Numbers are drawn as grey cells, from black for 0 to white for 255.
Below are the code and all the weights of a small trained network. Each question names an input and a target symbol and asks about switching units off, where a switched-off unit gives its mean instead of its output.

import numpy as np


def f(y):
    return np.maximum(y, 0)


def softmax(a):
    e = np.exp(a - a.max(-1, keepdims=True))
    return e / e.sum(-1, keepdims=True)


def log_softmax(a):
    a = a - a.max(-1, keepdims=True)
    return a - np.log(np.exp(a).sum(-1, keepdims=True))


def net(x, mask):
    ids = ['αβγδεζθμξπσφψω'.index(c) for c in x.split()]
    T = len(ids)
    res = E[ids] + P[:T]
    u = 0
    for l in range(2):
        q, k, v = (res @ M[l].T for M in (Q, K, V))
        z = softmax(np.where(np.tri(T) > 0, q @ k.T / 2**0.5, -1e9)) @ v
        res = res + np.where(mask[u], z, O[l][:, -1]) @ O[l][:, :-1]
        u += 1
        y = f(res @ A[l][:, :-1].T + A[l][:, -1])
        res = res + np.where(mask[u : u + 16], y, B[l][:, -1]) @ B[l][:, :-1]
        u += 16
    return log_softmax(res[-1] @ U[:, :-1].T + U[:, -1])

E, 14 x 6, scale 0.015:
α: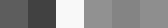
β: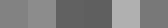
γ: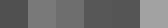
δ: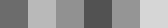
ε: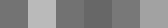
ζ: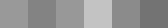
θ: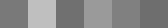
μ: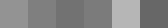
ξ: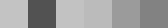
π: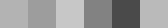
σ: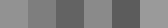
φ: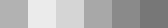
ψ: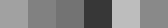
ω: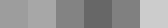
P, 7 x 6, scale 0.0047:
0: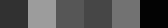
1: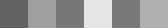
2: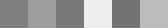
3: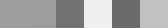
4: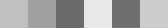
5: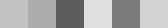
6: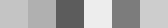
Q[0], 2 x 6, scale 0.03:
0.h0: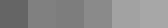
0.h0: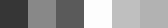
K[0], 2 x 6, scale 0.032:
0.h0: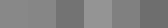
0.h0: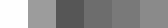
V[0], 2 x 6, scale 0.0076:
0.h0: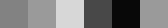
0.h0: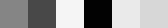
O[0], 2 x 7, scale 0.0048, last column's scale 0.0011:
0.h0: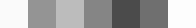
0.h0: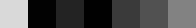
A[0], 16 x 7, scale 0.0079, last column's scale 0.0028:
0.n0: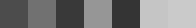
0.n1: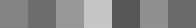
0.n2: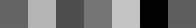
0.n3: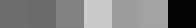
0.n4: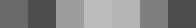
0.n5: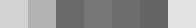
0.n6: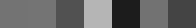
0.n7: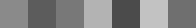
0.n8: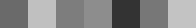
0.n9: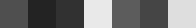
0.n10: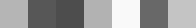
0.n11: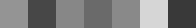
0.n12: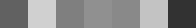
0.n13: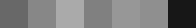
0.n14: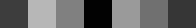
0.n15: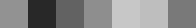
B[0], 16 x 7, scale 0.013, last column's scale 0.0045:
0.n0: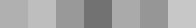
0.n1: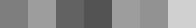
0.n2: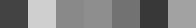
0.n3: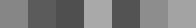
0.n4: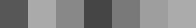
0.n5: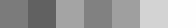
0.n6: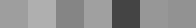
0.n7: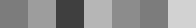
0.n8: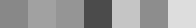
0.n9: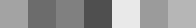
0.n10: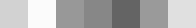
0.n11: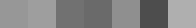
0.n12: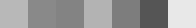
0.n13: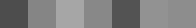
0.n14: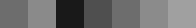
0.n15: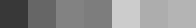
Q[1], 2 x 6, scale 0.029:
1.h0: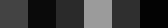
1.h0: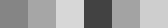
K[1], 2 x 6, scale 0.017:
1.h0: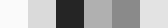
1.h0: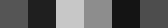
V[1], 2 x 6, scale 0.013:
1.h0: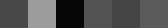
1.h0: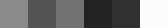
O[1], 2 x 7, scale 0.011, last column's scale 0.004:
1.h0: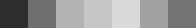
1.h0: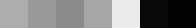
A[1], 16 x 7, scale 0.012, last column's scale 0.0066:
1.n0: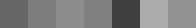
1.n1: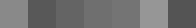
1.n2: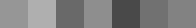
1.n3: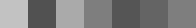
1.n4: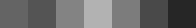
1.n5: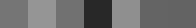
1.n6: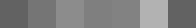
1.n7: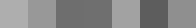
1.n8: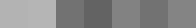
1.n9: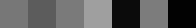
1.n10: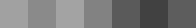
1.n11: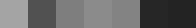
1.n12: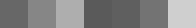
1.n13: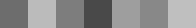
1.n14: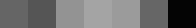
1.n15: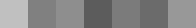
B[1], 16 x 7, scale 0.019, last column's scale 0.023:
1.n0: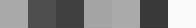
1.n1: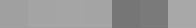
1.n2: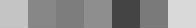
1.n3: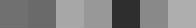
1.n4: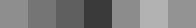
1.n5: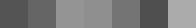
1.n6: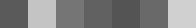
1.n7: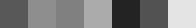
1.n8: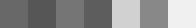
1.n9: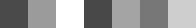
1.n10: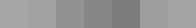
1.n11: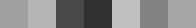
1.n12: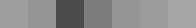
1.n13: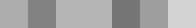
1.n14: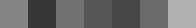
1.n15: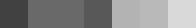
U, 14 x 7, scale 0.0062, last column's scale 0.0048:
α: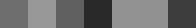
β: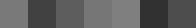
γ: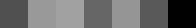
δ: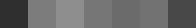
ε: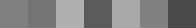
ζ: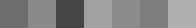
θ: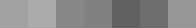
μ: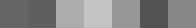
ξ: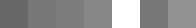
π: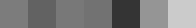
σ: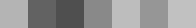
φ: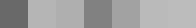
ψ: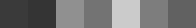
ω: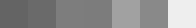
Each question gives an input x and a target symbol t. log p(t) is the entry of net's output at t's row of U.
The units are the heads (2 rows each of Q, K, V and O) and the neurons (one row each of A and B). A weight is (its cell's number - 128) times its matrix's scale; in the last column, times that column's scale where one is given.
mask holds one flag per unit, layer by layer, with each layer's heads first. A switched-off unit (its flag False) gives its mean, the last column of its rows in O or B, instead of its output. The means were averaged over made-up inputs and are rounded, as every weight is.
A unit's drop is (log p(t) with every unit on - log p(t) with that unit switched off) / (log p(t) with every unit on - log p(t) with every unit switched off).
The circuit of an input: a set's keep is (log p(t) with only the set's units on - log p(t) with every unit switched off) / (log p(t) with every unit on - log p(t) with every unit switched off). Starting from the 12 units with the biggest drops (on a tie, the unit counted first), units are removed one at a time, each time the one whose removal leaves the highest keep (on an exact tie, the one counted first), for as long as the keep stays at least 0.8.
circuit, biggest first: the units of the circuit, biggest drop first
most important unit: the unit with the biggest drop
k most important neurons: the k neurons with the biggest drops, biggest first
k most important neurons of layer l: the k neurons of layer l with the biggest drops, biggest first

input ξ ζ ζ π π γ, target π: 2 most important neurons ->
[1.n2 1.n3]
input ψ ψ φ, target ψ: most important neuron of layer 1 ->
[1.n14]
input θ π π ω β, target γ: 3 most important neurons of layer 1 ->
[1.n9 1.n6 1.n0]
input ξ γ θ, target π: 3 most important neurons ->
[0.n0 1.n0 1.n2]
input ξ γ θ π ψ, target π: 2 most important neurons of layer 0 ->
[0.n0 0.n9]
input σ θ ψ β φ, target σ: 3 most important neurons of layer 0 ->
[0.n10 0.n5 0.n8]
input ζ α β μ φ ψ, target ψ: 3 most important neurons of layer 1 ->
[1.n15 1.n8 1.n6]
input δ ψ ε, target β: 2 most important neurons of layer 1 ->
[1.n14 1.n7]
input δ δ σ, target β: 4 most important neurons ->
[1.n14 0.n14 1.n7 1.n9]
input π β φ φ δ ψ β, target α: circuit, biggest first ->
[1.n11 1.h0 0.h0 0.n5]
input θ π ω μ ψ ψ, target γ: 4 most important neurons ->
[1.n9 1.n6 1.n0 0.n2]
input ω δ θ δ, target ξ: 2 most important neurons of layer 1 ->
[1.n11 1.n2]
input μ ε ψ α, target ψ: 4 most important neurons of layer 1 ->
[1.n2 1.n6 1.n0 1.n5]
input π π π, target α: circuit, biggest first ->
[1.n15 1.h0 0.h0 0.n5]
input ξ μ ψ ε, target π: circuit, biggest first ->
[1.h0]
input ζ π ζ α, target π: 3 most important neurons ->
[1.n0 1.n9 0.n14]
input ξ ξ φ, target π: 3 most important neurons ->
[1.n3 1.n9 1.n0]
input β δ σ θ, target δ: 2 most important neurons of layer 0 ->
[0.n14 0.n2]
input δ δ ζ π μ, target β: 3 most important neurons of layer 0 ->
[0.n14 0.n10 0.n12]
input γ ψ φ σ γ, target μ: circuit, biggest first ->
[1.h0 0.n14 1.n8]
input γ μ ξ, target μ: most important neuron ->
[0.n10]
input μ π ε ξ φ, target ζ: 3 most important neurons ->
[0.n2 1.n0 1.n6]
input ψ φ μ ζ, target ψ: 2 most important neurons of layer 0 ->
[0.n14 0.n2]
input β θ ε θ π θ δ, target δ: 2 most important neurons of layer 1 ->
[1.n6 1.n8]
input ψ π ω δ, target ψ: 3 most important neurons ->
[0.n14 1.n14 0.n2]
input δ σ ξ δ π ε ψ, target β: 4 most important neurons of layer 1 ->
[1.n14 1.n7 1.n9 1.n15]
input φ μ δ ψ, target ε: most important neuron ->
[1.n9]
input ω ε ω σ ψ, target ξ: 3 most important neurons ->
[0.n10 1.n11 1.n2]
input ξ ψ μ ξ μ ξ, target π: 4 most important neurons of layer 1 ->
[1.n0 1.n9 1.n2 1.n7]
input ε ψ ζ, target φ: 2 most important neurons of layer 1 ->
[1.n0 1.n8]
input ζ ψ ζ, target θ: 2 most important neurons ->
[0.n2 1.n8]
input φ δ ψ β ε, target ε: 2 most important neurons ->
[1.n9 0.n10]
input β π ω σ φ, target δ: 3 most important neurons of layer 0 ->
[0.n14 0.n2 0.n5]
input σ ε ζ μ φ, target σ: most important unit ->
0.h0
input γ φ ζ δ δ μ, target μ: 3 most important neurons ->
[0.n10 0.n14 1.n15]
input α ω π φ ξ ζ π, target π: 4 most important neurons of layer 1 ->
[1.n0 1.n9 1.n3 1.n7]
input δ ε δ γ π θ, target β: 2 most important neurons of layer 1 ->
[1.n14 1.n7]
